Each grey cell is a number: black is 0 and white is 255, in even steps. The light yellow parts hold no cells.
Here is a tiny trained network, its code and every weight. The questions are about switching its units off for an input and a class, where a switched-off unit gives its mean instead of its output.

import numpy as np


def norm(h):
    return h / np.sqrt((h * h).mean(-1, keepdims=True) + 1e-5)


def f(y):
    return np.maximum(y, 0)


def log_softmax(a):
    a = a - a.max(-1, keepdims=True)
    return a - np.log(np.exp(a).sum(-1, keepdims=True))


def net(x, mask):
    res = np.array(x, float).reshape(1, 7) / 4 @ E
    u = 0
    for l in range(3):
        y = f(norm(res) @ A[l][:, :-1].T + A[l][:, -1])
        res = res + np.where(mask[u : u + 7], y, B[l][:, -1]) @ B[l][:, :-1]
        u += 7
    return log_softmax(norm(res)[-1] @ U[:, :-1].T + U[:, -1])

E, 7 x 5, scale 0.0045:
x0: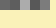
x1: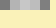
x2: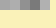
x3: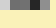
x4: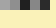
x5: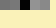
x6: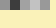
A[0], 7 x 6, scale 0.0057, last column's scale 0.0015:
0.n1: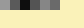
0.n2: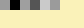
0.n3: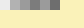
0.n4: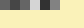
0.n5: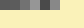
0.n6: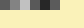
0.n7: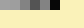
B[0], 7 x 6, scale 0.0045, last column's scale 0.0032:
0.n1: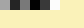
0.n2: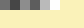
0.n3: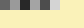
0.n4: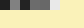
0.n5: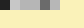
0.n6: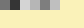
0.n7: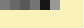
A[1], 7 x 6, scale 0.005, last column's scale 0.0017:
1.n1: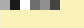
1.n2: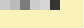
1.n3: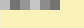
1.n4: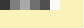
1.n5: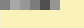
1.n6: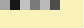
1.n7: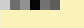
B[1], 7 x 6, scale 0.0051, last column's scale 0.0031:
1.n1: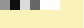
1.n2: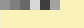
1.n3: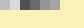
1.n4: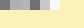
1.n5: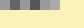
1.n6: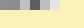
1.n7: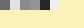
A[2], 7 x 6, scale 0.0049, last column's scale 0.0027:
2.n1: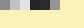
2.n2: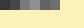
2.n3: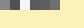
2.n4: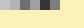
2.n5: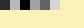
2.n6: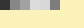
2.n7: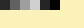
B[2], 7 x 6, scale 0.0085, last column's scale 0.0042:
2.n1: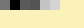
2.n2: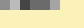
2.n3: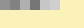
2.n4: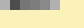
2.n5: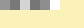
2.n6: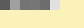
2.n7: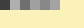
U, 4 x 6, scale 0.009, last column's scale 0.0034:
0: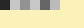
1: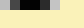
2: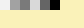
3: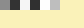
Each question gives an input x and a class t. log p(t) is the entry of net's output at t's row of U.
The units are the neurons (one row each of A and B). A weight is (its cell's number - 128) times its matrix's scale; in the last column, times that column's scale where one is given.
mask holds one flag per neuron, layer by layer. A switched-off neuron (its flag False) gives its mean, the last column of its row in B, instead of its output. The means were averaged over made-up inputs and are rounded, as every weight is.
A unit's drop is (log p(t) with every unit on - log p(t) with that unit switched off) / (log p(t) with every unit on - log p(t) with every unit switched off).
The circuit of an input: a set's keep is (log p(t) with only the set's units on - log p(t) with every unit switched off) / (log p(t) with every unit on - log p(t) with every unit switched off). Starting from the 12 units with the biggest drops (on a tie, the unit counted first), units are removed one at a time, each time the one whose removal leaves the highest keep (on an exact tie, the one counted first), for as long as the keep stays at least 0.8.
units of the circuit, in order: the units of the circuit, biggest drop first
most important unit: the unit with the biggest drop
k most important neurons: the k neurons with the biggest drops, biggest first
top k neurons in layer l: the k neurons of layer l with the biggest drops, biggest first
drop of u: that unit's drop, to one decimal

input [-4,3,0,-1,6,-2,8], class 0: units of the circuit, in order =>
0.n4, 2.n7
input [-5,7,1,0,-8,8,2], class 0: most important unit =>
2.n6
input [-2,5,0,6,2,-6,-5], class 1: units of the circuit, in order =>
0.n3, 2.n5
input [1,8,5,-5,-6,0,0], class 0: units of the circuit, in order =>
0.n1, 2.n6, 2.n5
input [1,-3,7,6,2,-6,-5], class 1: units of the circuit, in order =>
0.n3, 1.n1, 2.n5
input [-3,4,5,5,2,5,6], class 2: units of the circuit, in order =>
2.n1, 1.n2
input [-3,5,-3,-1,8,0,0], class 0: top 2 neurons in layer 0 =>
0.n4, 0.n5
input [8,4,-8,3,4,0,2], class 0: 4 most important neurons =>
0.n4, 0.n5, 0.n1, 2.n7
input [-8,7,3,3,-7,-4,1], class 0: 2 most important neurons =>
0.n1, 0.n3
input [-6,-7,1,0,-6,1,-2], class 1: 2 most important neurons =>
2.n5, 0.n6
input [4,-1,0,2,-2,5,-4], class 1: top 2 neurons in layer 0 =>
0.n1, 0.n6
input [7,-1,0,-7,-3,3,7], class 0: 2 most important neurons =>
0.n4, 0.n1
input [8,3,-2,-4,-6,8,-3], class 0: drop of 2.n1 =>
0.1
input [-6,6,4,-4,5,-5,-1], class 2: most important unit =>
2.n4
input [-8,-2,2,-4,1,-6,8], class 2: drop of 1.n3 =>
0.5
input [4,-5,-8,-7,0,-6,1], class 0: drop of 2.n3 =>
-0.1
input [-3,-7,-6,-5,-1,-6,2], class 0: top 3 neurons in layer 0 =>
0.n4, 0.n5, 0.n1
